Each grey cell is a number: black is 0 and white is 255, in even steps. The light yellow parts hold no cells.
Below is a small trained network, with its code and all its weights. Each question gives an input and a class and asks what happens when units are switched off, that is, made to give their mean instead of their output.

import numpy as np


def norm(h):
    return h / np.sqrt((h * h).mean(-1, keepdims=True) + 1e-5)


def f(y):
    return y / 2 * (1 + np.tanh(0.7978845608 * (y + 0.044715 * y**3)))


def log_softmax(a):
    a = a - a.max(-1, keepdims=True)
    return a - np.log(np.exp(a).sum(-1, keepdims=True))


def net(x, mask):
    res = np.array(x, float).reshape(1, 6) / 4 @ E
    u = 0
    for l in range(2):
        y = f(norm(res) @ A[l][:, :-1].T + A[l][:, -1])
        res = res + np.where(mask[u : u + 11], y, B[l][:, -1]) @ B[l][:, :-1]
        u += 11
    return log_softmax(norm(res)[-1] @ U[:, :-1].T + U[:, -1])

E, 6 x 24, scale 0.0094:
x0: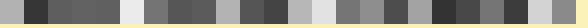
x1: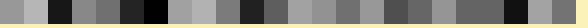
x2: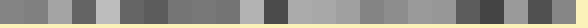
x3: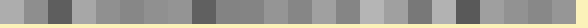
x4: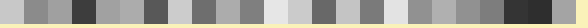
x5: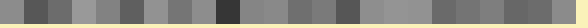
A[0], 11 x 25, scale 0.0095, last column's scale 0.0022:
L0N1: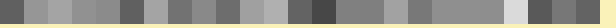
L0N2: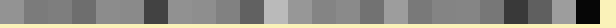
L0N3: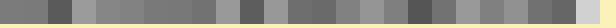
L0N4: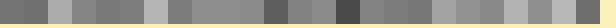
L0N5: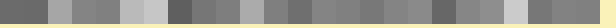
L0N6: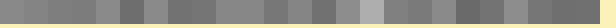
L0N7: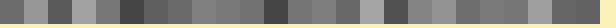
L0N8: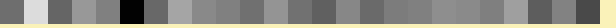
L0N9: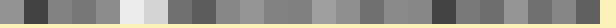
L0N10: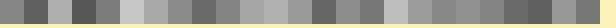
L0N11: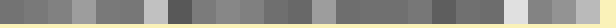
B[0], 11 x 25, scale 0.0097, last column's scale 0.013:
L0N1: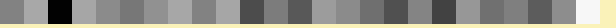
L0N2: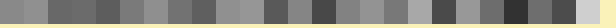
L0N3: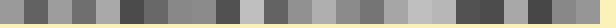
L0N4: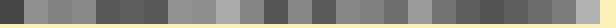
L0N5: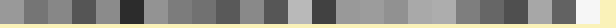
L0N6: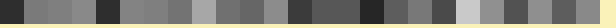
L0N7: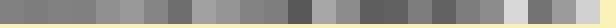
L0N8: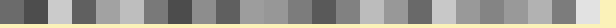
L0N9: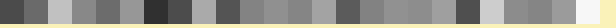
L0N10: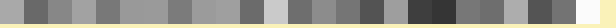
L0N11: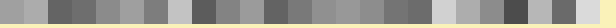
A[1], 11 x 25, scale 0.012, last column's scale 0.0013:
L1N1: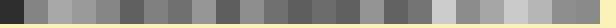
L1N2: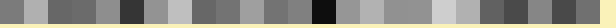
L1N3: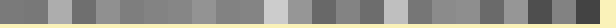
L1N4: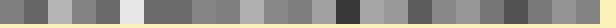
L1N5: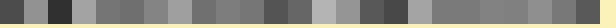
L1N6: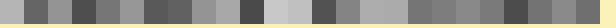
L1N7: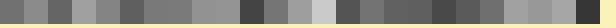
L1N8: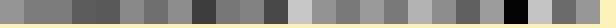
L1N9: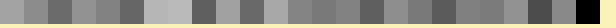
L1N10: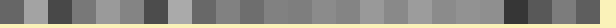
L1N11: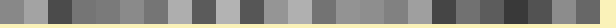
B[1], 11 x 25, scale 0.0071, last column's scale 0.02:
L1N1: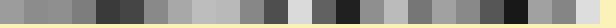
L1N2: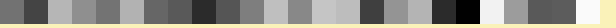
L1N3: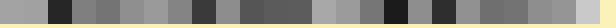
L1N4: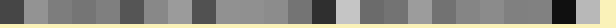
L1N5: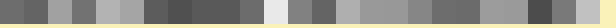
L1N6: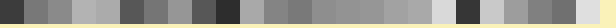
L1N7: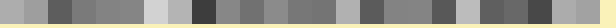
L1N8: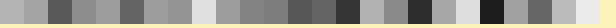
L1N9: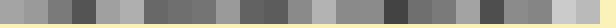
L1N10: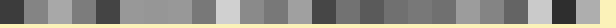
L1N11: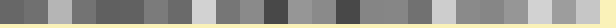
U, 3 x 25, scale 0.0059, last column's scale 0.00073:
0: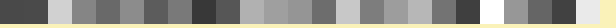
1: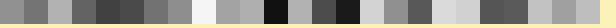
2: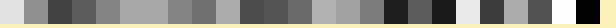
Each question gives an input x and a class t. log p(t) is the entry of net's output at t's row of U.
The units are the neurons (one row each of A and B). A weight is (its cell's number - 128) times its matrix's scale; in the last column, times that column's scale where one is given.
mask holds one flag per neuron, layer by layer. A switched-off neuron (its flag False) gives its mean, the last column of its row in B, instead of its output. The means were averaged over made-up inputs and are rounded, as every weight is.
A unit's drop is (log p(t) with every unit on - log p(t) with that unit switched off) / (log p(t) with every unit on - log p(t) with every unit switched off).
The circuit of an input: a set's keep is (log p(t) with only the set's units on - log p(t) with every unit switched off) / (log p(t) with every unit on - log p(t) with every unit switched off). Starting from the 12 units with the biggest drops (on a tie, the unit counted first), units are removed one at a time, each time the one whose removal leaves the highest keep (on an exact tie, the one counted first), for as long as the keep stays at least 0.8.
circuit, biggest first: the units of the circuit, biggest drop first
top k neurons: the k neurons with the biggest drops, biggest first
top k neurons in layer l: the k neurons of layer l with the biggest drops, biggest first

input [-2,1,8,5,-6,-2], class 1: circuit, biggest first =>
(L1N1)
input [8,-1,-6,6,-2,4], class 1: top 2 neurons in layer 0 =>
(L0N1, L0N9)
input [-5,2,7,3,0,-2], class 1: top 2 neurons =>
(L0N8, L1N1)
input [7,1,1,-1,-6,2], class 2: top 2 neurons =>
(L0N8, L1N7)
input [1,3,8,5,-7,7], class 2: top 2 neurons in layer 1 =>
(L1N7, L1N2)
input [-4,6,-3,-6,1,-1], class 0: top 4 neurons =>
(L0N9, L0N2, L1N8, L1N2)
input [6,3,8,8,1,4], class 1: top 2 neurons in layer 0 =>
(L0N10, L0N1)
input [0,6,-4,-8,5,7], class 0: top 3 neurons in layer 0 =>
(L0N1, L0N8, L0N9)
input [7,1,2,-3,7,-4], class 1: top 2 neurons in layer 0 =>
(L0N2, L0N8)
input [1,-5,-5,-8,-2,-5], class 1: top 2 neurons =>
(L0N9, L1N8)
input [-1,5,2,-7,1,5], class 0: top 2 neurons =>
(L0N2, L0N9)
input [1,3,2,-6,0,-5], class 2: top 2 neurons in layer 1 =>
(L1N2, L1N6)
